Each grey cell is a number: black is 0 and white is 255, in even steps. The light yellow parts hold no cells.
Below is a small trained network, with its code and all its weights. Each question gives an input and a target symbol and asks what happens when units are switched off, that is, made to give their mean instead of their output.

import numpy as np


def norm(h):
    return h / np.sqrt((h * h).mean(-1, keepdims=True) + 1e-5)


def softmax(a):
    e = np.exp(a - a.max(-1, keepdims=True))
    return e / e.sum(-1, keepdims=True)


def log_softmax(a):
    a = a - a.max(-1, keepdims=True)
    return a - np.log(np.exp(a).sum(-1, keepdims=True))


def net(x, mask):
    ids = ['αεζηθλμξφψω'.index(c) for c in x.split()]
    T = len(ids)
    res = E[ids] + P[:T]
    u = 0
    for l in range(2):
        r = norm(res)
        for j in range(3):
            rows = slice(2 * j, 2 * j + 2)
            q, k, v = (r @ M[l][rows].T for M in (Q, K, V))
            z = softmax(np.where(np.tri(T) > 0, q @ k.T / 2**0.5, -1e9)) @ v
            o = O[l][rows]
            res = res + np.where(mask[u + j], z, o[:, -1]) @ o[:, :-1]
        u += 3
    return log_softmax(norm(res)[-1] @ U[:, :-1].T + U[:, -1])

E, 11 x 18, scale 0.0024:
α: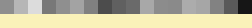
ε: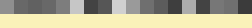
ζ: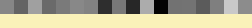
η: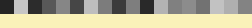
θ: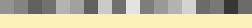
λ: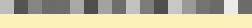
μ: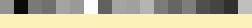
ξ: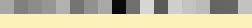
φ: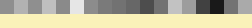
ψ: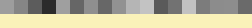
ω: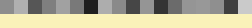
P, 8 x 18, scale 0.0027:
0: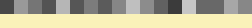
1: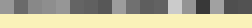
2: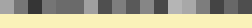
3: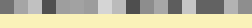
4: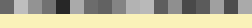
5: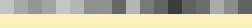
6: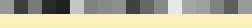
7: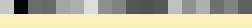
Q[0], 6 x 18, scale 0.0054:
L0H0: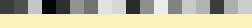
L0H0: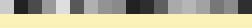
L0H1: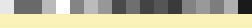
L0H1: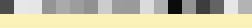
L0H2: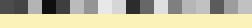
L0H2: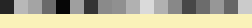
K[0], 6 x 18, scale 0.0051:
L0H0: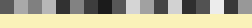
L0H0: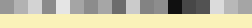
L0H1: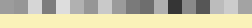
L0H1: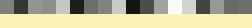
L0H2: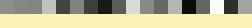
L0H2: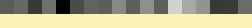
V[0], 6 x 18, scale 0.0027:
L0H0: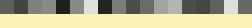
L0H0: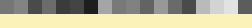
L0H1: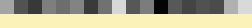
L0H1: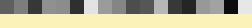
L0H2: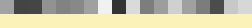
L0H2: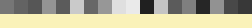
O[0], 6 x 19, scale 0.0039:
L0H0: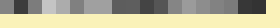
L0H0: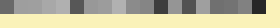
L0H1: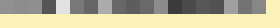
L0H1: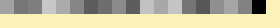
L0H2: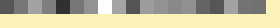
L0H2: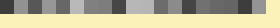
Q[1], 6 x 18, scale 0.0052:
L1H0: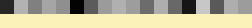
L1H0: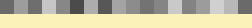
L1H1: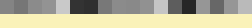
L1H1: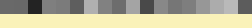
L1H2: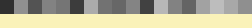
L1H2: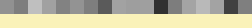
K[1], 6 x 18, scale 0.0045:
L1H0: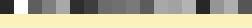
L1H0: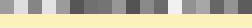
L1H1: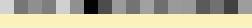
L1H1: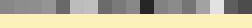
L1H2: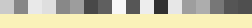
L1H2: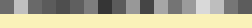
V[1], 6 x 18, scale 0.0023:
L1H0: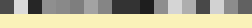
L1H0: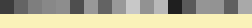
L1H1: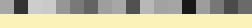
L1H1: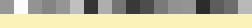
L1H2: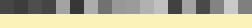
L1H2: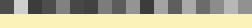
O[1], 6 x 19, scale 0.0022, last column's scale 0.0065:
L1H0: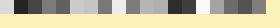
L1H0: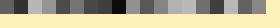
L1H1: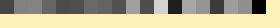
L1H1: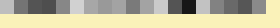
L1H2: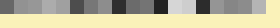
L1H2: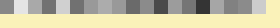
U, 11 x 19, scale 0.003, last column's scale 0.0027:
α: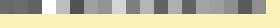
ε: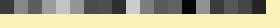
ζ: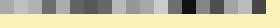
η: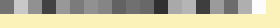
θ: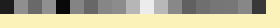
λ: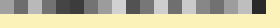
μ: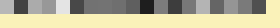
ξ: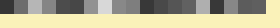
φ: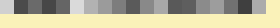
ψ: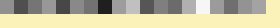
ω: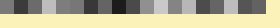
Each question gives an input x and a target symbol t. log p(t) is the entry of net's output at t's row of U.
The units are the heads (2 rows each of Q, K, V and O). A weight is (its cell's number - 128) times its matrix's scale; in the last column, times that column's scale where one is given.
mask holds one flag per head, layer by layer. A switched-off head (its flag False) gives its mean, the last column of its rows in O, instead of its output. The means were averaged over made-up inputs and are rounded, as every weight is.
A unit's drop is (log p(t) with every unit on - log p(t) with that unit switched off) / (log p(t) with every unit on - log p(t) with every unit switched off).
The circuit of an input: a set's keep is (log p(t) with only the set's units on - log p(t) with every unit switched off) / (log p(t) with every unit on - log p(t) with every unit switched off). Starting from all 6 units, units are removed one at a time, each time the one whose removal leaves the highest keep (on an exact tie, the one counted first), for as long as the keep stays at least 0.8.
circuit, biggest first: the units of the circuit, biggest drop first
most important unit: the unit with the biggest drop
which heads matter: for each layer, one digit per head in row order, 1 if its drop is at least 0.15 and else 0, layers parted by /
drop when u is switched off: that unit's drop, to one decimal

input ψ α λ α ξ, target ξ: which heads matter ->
111 / 000
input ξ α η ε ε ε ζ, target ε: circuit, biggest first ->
L0H2
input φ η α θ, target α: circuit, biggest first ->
L0H0, L0H1
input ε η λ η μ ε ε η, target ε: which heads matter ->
001 / 000
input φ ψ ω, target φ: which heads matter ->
100 / 110
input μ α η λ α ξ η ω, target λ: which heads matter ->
001 / 000
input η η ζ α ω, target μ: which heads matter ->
111 / 000
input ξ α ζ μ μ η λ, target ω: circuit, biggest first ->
L0H1, L0H0
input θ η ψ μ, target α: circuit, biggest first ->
L0H1, L0H0
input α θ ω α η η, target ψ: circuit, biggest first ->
L0H1, L0H2
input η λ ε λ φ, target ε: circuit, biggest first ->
L0H2, L0H1
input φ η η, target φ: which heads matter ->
100 / 100
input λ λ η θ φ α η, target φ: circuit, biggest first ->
L1H2, L0H0
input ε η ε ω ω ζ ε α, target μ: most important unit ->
L0H2
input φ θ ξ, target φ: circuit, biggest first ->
L0H0, L1H0
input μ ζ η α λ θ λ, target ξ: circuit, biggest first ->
L0H1, L0H0, L0H2
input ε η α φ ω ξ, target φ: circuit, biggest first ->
L0H0, L0H2, L1H2
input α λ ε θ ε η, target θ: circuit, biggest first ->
L0H2, L0H0
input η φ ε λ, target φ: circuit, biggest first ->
L0H0, L1H0
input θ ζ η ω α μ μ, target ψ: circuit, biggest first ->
L0H2, L0H1
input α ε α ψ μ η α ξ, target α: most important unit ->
L0H1
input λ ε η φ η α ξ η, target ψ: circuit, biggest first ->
L0H1, L1H2
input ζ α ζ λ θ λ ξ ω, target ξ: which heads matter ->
011 / 000
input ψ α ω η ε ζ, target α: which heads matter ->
110 / 000
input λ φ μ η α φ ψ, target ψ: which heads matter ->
011 / 000
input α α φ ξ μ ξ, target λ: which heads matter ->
001 / 000
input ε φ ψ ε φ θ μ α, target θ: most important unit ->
L0H2
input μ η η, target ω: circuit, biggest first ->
L0H0, L0H1
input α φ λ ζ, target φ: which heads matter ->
101 / 100
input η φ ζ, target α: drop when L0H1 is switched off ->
0.3
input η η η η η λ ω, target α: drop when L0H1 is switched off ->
0.3
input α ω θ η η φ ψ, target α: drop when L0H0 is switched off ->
0.4
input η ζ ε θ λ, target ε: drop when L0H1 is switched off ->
0.3
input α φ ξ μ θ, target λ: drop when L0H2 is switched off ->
0.9
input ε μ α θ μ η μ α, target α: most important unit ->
L0H1
